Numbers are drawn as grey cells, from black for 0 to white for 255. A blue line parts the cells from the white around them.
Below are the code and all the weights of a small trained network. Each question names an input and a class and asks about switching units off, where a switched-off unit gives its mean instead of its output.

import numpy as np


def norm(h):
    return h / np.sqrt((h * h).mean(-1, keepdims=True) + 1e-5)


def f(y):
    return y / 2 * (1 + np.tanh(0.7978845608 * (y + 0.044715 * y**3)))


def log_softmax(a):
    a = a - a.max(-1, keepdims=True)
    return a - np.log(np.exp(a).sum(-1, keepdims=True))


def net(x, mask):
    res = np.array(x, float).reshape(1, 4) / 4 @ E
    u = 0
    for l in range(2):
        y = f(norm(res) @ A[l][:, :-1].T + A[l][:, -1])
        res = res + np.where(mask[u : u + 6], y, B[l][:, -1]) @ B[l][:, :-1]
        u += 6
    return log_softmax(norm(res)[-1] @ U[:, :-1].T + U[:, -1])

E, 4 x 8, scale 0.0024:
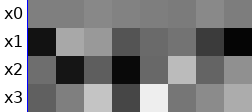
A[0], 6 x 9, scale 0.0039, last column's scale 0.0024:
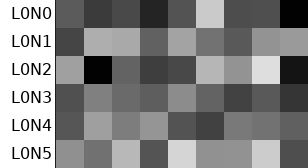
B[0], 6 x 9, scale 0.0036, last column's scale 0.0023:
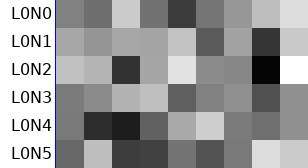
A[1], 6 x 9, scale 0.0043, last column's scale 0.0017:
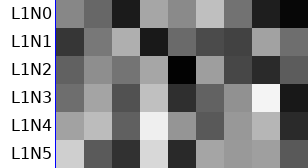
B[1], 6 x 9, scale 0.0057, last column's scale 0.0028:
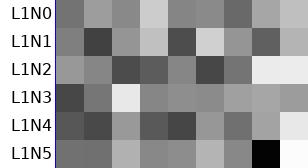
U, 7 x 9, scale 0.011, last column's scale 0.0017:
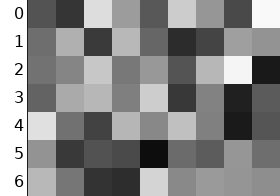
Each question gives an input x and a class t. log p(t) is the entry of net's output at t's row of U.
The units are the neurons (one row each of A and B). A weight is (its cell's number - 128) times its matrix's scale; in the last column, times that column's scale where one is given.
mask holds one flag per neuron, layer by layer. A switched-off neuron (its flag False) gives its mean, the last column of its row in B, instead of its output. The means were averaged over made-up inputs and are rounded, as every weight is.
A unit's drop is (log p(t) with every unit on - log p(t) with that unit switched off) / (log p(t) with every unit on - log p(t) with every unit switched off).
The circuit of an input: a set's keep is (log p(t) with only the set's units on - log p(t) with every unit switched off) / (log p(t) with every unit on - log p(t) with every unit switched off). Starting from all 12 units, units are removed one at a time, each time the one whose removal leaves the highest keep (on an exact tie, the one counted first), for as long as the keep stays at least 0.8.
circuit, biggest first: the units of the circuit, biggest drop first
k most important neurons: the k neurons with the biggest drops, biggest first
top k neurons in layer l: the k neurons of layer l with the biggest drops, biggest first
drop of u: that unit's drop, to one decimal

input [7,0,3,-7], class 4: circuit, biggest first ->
(L1N5; L1N4; L1N2)
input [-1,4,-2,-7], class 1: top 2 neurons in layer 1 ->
(L1N2; L1N0)
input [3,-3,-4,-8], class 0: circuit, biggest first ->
(L1N5; L1N3)
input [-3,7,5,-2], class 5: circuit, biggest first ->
(L1N2)
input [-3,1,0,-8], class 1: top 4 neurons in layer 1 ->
(L1N2; L1N0; L1N4; L1N1)
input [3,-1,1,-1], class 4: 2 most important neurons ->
(L0N2; L1N2)
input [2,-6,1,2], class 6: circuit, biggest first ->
(L0N2; L0N5)
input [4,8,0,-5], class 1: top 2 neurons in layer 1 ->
(L1N2; L1N4)
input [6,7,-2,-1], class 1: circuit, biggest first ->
(L1N2; L1N5)
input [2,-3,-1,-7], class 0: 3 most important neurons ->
(L1N5; L1N3; L0N2)
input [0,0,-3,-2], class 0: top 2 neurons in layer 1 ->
(L1N5; L1N4)
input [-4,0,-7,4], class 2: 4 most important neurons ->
(L1N5; L0N2; L1N4; L0N3)
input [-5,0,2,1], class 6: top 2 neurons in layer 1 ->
(L1N5; L1N1)
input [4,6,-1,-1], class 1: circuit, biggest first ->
(L1N2)
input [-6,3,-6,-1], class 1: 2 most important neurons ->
(L1N5; L0N2)
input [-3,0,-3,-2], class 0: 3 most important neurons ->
(L1N5; L0N2; L1N4)
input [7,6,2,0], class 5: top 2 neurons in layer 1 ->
(L1N2; L1N5)
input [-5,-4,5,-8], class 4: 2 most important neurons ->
(L0N2; L1N5)
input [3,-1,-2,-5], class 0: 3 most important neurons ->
(L1N5; L0N2; L1N3)
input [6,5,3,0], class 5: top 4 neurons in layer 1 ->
(L1N2; L1N5; L1N3; L1N0)
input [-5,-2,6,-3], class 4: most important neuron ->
(L0N2)
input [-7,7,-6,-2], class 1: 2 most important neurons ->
(L1N2; L1N5)
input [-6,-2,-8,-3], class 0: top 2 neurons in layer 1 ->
(L1N4; L1N5)
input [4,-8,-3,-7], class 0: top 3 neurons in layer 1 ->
(L1N5; L1N3; L1N4)
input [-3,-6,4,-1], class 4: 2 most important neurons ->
(L0N2; L1N2)
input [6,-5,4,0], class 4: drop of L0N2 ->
1.0
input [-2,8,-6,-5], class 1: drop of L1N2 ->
0.2
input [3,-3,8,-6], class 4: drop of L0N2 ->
0.7
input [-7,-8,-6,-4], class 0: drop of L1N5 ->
0.2
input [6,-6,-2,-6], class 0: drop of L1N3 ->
0.1
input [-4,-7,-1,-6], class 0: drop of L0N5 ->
0.0
